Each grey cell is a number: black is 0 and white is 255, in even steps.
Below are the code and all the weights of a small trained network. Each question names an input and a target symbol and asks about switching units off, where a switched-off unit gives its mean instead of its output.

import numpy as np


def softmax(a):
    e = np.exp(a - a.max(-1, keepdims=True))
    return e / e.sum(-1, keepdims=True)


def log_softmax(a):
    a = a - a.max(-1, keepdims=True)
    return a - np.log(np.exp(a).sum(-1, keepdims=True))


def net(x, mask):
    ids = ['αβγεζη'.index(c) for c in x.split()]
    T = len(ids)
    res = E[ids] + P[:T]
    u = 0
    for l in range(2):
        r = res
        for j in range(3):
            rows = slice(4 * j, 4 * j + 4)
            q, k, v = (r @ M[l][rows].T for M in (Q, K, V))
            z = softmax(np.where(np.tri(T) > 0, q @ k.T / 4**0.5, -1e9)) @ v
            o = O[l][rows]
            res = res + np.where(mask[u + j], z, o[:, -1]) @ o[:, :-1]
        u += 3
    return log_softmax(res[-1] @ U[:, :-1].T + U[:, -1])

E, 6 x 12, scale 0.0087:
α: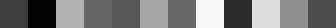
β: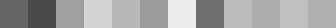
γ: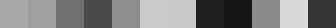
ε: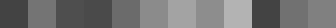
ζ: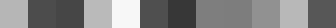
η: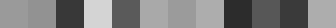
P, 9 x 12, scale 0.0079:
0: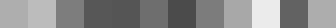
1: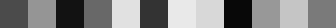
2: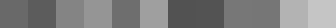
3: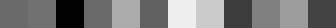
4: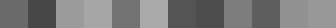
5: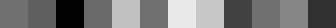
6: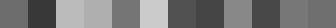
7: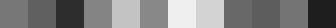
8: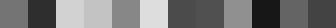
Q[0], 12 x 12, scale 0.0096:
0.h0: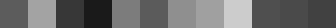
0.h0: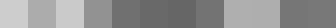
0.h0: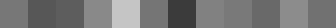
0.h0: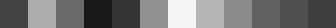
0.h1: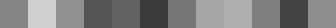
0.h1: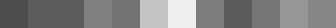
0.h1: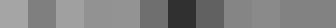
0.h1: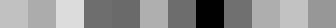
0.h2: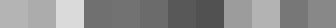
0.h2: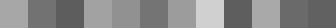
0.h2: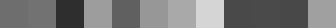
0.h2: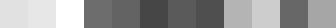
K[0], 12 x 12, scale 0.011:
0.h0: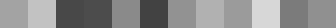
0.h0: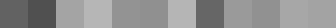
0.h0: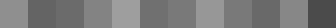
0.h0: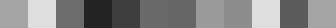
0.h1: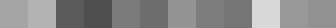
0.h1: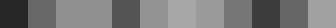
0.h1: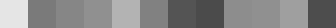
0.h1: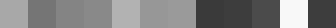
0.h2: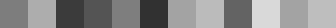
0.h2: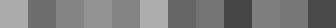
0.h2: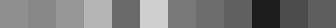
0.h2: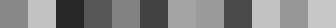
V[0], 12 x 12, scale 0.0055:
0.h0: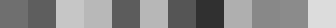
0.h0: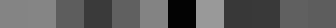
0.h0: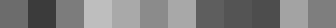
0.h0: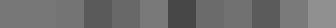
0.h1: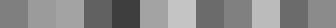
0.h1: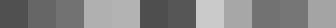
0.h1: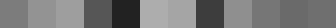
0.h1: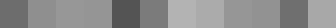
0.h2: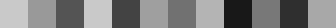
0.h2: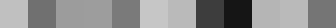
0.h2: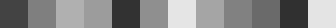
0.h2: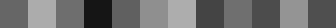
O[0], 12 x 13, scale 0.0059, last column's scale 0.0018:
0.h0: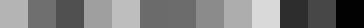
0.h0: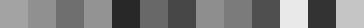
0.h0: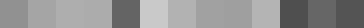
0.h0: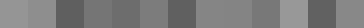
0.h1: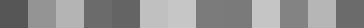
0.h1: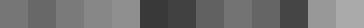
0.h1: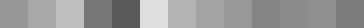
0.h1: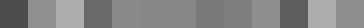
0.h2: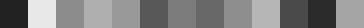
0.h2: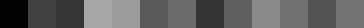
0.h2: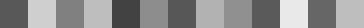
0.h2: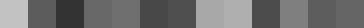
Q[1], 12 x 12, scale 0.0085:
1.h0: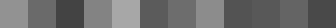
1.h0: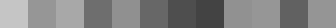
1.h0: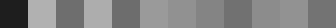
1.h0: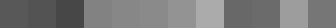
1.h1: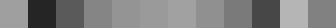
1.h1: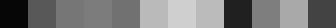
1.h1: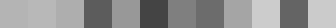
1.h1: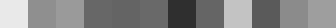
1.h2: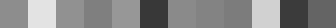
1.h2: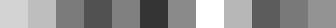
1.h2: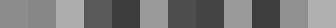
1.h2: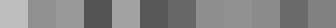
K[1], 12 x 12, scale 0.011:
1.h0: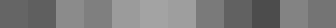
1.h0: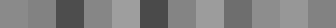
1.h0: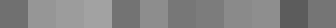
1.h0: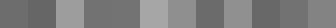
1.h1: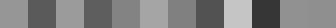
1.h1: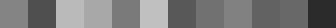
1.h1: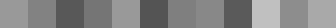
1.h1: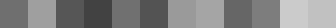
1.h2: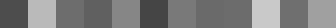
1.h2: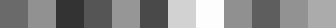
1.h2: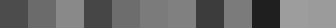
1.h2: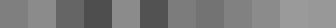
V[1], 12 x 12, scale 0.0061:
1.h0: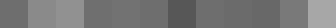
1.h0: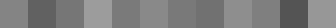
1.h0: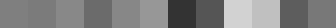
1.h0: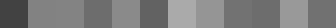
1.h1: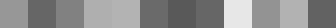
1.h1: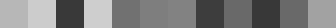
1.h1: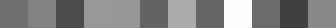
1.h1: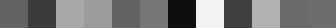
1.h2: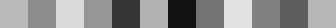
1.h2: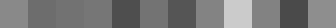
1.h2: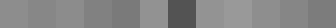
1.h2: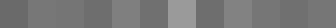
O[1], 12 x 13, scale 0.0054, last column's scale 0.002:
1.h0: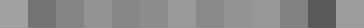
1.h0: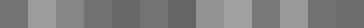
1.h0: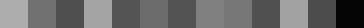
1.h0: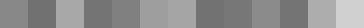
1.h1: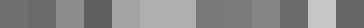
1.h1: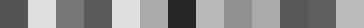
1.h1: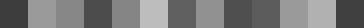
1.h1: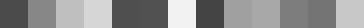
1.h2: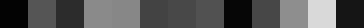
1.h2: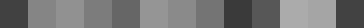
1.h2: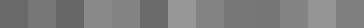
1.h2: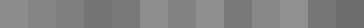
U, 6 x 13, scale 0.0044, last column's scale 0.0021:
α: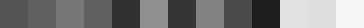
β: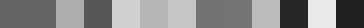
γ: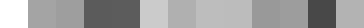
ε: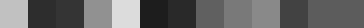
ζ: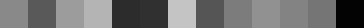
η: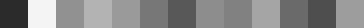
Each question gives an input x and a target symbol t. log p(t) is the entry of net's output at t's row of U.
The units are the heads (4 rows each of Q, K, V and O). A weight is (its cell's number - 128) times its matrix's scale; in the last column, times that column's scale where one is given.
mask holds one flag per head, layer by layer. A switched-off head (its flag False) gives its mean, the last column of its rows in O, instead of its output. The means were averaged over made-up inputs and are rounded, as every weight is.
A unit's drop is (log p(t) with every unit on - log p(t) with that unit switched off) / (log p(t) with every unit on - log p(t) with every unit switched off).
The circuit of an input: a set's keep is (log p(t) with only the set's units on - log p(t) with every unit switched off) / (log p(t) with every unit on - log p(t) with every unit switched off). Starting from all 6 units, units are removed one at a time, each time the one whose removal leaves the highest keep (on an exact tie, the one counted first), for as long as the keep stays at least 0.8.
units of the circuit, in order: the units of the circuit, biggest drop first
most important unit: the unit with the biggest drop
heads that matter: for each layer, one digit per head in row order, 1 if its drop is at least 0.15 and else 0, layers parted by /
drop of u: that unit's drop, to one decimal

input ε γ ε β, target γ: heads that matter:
000 / 001
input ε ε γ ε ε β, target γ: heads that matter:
001 / 001
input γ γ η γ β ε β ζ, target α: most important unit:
0.h0
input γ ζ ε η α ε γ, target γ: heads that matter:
010 / 000
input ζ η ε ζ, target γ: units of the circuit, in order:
1.h2; 0.h2
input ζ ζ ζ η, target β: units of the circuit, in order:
0.h2; 1.h1; 0.h1
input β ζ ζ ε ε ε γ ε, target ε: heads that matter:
001 / 010
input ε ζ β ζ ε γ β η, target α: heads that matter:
101 / 010
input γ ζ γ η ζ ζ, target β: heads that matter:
101 / 010
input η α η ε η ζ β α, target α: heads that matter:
100 / 010
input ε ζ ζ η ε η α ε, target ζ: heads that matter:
001 / 010
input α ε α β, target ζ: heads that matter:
000 / 010
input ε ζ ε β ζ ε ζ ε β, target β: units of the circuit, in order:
0.h0; 1.h1
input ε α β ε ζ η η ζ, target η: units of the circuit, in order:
0.h2; 1.h1
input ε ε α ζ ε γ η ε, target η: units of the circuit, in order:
0.h2
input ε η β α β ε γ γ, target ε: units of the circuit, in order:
0.h2; 1.h1
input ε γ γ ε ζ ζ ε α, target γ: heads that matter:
001 / 001
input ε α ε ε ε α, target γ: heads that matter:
000 / 001
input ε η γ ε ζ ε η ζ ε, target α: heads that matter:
001 / 001
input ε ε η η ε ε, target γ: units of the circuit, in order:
1.h2
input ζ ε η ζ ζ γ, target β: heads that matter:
001 / 010
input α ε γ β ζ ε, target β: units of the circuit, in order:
0.h2; 1.h1
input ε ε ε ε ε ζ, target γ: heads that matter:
000 / 001
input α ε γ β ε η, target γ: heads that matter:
001 / 001
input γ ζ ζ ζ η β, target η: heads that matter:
001 / 010
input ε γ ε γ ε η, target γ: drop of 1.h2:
0.7
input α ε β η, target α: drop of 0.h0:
0.5
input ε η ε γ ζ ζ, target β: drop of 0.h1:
0.1
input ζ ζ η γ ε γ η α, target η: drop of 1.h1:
0.2
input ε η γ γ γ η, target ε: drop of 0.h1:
0.0
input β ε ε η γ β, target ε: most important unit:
0.h2
